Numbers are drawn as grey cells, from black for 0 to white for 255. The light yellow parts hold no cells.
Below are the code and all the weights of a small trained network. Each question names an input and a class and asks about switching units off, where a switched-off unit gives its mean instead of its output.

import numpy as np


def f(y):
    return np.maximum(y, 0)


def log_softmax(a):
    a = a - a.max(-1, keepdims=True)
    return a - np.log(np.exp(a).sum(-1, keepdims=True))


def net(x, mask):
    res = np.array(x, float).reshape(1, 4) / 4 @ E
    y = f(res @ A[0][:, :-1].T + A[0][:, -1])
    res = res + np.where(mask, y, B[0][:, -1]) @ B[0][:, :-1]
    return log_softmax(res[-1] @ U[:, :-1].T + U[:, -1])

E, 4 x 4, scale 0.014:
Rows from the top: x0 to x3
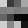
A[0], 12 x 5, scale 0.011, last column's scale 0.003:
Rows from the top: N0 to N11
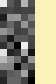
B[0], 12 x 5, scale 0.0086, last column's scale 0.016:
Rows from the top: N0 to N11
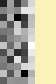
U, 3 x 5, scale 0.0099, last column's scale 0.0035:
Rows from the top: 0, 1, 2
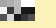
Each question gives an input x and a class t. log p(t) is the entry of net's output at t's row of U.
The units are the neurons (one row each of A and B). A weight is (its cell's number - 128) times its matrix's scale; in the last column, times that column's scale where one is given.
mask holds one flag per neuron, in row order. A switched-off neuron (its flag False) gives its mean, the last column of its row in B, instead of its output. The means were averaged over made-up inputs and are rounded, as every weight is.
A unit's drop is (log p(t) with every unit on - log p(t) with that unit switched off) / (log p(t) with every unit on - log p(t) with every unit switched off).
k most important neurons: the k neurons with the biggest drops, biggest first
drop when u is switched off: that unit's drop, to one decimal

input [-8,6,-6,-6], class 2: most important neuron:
(N2)
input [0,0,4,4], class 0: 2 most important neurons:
(N6; N10)
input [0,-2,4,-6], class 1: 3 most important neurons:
(N6; N10; N3)
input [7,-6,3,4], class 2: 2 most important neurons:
(N7; N0)
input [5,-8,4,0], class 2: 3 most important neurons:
(N7; N0; N6)
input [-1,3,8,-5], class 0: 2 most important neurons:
(N1; N9)
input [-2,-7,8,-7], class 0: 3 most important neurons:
(N1; N9; N5)
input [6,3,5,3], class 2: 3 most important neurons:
(N7; N0; N6)
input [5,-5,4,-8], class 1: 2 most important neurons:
(N6; N10)
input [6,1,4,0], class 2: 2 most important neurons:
(N7; N0)
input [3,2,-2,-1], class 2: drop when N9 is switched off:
0.3
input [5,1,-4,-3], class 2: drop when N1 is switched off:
0.2
